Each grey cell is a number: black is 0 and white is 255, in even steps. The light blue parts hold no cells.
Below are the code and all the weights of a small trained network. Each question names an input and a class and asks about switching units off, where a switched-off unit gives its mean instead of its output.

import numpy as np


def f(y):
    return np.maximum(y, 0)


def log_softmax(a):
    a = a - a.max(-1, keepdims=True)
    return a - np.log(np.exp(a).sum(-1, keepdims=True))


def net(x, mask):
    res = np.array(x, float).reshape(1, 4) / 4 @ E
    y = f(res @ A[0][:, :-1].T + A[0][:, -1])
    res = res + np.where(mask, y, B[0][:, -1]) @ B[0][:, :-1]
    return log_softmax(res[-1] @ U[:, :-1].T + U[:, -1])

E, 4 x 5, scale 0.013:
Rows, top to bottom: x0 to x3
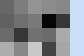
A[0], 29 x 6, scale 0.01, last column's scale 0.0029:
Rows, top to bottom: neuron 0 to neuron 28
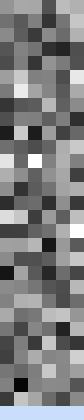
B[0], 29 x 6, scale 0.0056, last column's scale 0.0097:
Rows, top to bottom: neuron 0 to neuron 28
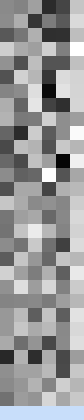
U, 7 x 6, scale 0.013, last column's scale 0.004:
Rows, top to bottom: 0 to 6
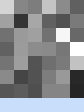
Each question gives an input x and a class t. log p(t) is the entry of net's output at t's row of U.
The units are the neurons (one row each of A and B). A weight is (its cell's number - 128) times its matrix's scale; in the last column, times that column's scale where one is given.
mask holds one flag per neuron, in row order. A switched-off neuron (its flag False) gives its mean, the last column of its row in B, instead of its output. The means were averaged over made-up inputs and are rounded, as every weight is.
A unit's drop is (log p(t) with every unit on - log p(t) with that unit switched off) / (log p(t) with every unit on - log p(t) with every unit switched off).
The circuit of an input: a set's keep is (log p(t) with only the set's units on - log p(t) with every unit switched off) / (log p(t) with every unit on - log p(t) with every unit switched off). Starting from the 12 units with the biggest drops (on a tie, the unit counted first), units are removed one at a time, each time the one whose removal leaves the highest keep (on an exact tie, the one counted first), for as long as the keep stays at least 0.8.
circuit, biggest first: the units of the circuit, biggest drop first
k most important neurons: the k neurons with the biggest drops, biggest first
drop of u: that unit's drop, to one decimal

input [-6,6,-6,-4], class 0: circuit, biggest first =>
neuron 3
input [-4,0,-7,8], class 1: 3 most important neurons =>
neuron 11; neuron 17; neuron 0
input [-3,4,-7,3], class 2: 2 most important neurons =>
neuron 6; neuron 5
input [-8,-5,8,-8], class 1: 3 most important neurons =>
neuron 7; neuron 4; neuron 2
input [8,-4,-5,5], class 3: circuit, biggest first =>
neuron 11; neuron 3
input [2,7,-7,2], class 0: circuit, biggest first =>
neuron 3; neuron 19
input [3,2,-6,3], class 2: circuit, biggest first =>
neuron 6; neuron 5
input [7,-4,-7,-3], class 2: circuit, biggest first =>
neuron 6; neuron 5
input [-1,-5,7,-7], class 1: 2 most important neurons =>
neuron 7; neuron 4
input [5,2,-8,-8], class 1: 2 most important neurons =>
neuron 9; neuron 7
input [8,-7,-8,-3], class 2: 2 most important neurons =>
neuron 6; neuron 5
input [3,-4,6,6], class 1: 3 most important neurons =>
neuron 11; neuron 5; neuron 0
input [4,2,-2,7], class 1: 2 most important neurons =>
neuron 11; neuron 17
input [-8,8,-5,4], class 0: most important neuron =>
neuron 3
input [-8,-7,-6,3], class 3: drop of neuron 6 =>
0.2
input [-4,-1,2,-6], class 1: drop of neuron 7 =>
0.1
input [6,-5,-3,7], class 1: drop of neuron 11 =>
0.5
